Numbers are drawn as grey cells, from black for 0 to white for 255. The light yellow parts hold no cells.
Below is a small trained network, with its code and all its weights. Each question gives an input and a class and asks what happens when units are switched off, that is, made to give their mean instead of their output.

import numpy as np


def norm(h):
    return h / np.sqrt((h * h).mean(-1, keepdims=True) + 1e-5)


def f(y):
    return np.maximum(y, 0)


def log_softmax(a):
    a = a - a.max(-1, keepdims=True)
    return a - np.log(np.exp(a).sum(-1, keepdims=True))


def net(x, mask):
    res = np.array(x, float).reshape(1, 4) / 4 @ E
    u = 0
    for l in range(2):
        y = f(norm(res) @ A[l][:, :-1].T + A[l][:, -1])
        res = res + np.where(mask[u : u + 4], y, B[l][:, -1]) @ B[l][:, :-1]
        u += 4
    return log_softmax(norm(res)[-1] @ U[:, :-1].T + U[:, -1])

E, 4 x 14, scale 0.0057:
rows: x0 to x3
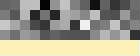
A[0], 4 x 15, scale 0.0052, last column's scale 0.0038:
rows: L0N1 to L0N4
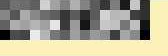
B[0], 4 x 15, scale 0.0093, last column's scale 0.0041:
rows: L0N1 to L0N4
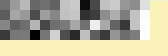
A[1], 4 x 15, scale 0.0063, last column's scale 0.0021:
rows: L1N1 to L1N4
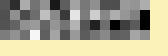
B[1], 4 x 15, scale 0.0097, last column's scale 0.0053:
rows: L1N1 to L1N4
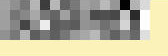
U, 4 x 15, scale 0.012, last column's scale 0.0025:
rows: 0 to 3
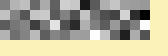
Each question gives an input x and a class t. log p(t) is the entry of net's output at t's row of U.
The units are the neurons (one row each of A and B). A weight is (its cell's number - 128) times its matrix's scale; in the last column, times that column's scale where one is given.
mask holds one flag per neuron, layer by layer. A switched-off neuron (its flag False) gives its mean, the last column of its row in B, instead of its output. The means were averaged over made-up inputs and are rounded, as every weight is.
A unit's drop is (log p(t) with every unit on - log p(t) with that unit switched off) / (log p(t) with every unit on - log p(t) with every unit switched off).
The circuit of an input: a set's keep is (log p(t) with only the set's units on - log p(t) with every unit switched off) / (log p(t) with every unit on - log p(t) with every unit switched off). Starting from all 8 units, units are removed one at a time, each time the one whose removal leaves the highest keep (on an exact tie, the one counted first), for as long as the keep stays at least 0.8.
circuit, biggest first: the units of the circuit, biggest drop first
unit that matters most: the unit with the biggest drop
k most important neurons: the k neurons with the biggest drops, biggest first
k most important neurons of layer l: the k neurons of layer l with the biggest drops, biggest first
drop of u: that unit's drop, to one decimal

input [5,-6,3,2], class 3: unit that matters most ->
L1N2
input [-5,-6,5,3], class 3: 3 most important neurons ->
(L0N4, L1N3, L0N3)
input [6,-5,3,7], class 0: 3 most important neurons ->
(L0N2, L1N2, L0N4)
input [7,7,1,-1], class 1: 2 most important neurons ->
(L1N3, L0N3)
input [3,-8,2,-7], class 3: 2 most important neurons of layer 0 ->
(L0N3, L0N2)
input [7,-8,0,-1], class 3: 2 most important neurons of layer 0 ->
(L0N3, L0N4)
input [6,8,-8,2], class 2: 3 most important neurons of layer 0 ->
(L0N4, L0N3, L0N1)
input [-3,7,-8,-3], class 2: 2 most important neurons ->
(L0N4, L0N3)
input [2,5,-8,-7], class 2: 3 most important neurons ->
(L0N4, L0N2, L1N1)
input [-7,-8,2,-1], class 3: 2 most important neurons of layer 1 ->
(L1N3, L1N4)
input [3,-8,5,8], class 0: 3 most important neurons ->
(L0N2, L1N1, L0N4)
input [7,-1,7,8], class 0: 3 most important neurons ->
(L0N4, L0N2, L1N2)
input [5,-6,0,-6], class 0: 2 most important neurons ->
(L0N1, L1N1)
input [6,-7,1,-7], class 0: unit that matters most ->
L0N1
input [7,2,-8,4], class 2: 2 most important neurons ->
(L0N4, L1N2)
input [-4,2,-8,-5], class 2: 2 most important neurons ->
(L0N4, L0N2)
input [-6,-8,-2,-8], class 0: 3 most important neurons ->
(L0N1, L1N1, L1N2)
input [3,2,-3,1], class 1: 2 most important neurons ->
(L1N3, L0N1)
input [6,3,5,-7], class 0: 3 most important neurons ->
(L0N1, L1N2, L0N4)
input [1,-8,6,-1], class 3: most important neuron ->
(L0N4)
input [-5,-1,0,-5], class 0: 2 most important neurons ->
(L0N1, L1N3)
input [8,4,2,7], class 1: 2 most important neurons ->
(L1N3, L0N1)
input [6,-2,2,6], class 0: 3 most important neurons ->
(L0N2, L1N2, L0N4)
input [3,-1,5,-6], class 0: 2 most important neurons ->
(L0N1, L0N4)
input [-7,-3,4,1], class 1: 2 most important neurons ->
(L0N4, L1N2)
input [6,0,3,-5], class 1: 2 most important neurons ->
(L1N3, L0N2)
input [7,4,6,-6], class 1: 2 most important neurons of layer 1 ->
(L1N3, L1N1)
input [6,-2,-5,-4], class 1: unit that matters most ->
L1N3
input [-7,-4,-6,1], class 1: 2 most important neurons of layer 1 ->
(L1N2, L1N1)
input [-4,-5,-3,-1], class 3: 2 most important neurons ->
(L0N3, L1N3)
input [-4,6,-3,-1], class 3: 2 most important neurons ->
(L1N1, L1N3)
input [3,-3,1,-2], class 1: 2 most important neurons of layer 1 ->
(L1N3, L1N1)
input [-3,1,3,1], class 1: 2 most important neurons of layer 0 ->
(L0N4, L0N1)
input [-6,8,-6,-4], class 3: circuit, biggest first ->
(L1N1)
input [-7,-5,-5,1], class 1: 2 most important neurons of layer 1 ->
(L1N2, L1N1)
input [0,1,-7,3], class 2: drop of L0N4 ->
1.0
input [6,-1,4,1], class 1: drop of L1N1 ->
0.0
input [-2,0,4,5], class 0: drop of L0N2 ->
0.1
